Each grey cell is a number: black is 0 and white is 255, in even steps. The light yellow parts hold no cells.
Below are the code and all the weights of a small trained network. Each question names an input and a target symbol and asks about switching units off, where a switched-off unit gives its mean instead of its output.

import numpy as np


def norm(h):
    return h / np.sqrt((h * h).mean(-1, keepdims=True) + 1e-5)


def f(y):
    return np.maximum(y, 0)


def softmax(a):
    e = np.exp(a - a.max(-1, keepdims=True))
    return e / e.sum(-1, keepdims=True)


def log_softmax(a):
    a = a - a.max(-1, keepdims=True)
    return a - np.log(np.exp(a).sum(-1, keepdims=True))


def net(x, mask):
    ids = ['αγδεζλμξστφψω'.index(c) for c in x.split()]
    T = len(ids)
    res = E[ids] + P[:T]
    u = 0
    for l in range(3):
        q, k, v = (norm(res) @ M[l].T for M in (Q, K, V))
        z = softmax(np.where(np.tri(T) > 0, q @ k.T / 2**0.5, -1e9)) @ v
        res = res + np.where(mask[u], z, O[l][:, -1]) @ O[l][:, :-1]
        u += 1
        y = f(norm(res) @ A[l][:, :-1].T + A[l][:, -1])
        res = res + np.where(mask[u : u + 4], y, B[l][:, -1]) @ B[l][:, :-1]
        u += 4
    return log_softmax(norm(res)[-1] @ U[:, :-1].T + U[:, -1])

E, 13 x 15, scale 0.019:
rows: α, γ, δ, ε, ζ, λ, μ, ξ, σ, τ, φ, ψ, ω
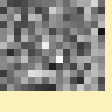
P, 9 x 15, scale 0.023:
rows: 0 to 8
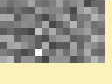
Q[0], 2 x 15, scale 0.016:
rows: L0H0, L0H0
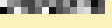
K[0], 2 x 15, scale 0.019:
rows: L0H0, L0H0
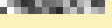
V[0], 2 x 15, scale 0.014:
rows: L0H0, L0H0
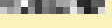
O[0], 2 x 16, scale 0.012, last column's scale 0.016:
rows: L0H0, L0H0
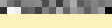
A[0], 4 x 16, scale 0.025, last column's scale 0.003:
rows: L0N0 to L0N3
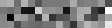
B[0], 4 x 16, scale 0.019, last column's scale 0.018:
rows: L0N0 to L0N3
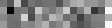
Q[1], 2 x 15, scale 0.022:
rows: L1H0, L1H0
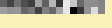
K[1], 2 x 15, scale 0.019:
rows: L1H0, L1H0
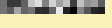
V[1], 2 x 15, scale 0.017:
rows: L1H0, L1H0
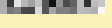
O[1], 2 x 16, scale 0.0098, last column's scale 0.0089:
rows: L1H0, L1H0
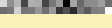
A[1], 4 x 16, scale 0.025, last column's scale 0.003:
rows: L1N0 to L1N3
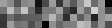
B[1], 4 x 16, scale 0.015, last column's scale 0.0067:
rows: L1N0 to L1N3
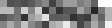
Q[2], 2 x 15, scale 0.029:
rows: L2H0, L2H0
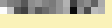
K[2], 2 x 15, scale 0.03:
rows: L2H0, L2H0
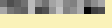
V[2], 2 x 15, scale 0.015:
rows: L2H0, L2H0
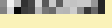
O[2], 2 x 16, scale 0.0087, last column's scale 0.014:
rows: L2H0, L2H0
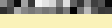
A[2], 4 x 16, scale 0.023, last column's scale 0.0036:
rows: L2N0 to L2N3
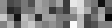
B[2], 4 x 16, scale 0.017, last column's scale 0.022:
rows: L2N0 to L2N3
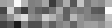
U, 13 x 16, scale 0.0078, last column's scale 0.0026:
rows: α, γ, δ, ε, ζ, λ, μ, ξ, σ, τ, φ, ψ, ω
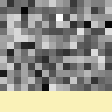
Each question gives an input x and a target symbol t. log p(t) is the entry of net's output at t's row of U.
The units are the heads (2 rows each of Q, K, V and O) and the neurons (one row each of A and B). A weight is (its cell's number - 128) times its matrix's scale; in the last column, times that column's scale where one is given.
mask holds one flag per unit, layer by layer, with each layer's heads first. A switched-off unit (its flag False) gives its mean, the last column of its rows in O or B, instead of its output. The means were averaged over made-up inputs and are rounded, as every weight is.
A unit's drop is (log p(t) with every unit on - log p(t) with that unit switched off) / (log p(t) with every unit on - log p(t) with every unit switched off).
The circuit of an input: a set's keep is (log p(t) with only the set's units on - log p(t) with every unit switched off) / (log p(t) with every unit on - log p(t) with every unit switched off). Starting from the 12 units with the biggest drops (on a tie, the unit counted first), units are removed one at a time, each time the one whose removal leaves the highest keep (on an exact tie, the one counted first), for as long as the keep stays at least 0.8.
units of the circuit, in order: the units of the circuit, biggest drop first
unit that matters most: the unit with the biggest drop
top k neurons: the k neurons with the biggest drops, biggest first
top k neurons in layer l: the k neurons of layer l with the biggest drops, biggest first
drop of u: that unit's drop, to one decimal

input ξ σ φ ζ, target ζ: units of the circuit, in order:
L2N0, L0N3
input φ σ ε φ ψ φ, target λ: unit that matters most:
L0N1
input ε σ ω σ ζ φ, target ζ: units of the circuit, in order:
L0H0, L0N1, L1N1
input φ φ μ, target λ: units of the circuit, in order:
L0N1, L2N2
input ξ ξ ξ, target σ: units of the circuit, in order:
L0H0, L0N0
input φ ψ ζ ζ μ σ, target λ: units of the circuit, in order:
L0N1, L2N2
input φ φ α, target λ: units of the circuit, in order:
L0N1, L2N2
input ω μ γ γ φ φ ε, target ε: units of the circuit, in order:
L0H0, L1N2
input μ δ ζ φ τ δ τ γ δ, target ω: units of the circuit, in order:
L0H0, L1N3, L0N3
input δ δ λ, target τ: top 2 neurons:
L0N1, L1N1
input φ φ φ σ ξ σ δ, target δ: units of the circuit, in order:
L0H0, L1H0
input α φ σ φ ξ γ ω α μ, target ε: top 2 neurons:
L0N3, L0N1
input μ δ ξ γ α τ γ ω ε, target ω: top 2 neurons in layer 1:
L1N3, L1N1
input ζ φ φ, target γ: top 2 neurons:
L0N3, L1N0
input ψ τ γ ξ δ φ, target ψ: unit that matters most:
L0H0
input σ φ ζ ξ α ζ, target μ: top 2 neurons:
L0N1, L1N0
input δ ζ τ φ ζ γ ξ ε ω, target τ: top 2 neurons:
L0N1, L1N1
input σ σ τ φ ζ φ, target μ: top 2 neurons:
L0N1, L0N3
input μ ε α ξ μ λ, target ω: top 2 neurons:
L1N3, L0N0
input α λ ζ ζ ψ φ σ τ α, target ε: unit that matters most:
L0N3
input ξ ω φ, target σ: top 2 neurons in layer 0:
L0N1, L0N3
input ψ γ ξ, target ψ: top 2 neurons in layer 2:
L2N1, L2N2
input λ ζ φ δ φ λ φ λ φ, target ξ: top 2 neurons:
L0N1, L2N1
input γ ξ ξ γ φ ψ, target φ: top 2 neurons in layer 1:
L1N0, L1N3
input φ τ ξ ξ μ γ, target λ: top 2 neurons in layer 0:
L0N3, L0N1
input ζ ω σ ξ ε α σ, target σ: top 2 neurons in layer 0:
L0N3, L0N0
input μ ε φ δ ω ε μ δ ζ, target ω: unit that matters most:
L0H0
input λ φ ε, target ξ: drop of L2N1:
0.2
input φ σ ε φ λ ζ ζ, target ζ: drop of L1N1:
0.0
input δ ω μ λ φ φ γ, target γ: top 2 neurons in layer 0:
L0N3, L0N2
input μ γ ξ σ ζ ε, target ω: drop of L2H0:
0.1
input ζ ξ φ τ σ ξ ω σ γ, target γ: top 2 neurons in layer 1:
L1N0, L1N3
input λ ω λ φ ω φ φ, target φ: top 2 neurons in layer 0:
L0N1, L0N3
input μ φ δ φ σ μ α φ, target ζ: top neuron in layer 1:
L1N0
